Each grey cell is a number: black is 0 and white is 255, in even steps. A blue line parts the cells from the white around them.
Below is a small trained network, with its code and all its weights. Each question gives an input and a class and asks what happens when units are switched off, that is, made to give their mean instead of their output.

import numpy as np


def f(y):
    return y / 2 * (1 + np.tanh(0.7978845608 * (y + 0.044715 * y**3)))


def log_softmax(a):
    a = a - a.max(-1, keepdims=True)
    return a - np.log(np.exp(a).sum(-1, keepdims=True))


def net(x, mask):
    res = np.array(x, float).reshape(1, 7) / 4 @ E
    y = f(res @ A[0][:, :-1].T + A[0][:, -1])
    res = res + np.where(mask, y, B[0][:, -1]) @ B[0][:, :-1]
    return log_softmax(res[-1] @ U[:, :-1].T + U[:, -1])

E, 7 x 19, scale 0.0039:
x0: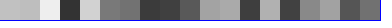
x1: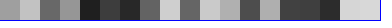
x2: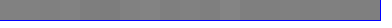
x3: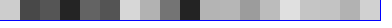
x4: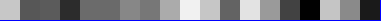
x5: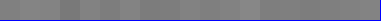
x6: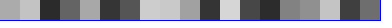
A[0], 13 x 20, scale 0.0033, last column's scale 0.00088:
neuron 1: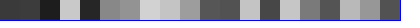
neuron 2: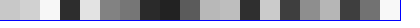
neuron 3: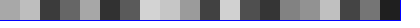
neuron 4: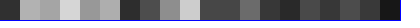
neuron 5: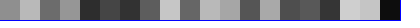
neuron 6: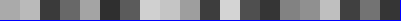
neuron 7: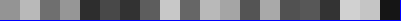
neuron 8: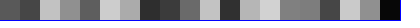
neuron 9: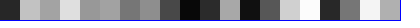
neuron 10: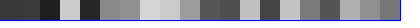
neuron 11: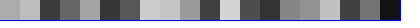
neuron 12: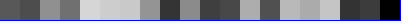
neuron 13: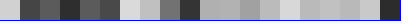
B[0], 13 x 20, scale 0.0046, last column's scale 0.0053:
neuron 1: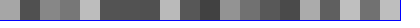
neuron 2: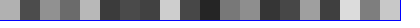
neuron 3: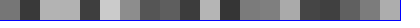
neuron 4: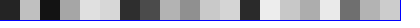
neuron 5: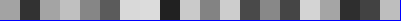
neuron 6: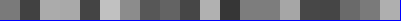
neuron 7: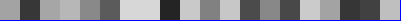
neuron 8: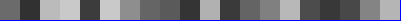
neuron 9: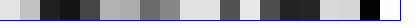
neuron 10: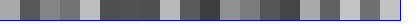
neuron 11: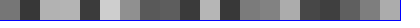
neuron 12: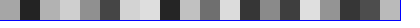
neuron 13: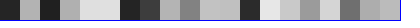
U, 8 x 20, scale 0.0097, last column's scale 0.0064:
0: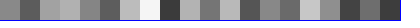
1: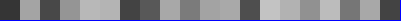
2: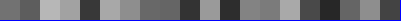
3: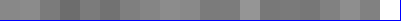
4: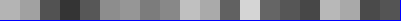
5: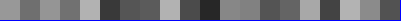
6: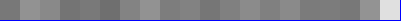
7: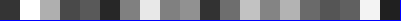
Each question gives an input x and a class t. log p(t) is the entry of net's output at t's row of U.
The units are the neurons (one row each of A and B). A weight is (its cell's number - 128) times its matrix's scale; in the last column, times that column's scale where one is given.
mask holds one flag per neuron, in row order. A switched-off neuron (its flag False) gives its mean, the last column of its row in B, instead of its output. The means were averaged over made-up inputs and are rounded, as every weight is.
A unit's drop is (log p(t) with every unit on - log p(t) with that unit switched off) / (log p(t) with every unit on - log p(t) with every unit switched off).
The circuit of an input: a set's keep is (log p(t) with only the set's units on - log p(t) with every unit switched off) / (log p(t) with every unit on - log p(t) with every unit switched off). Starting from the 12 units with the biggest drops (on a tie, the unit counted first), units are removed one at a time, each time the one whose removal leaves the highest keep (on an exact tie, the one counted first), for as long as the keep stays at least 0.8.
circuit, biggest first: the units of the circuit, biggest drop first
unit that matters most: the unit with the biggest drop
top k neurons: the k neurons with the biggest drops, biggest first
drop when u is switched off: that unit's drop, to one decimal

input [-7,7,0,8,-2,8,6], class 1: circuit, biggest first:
[neuron 13]
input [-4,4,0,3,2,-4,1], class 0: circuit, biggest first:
[neuron 9; neuron 5]
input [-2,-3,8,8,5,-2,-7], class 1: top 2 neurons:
[neuron 13; neuron 9]
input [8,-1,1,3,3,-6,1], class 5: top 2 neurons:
[neuron 2; neuron 9]
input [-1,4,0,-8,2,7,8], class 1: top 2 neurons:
[neuron 4; neuron 8]
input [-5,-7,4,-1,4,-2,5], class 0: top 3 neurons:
[neuron 12; neuron 9; neuron 2]
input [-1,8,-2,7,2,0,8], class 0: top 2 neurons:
[neuron 5; neuron 7]
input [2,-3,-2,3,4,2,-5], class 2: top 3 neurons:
[neuron 9; neuron 8; neuron 4]
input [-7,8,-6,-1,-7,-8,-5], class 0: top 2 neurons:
[neuron 5; neuron 7]
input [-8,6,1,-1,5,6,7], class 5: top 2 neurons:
[neuron 10; neuron 1]
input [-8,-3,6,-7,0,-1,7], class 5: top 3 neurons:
[neuron 10; neuron 1; neuron 13]
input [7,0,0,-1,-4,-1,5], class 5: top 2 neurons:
[neuron 2; neuron 8]
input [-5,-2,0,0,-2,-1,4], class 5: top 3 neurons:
[neuron 10; neuron 1; neuron 8]
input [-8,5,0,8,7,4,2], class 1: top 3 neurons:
[neuron 13; neuron 9; neuron 2]
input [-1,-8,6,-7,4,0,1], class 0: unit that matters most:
neuron 12
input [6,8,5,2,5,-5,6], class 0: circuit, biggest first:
[neuron 5; neuron 7]
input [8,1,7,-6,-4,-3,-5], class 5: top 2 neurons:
[neuron 2; neuron 13]
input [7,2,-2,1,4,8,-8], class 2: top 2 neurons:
[neuron 8; neuron 9]
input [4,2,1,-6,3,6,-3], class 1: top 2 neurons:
[neuron 4; neuron 9]
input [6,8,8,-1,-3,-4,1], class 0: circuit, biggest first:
[neuron 5]
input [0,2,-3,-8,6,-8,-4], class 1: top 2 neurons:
[neuron 4; neuron 9]
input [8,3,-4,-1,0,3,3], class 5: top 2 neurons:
[neuron 2; neuron 9]
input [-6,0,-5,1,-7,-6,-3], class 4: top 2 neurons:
[neuron 9; neuron 2]
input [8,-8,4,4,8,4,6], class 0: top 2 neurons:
[neuron 12; neuron 9]
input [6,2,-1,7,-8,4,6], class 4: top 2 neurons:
[neuron 9; neuron 4]
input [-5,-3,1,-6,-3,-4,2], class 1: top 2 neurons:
[neuron 4; neuron 2]
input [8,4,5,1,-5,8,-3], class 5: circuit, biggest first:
[neuron 2]
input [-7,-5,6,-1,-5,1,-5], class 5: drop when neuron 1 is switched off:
0.5
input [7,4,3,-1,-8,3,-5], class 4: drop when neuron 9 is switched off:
1.0
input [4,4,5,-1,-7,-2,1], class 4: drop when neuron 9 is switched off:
0.8
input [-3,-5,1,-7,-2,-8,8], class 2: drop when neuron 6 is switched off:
0.4
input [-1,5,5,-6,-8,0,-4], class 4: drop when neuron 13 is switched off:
0.1
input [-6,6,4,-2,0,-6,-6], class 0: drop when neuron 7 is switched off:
0.5
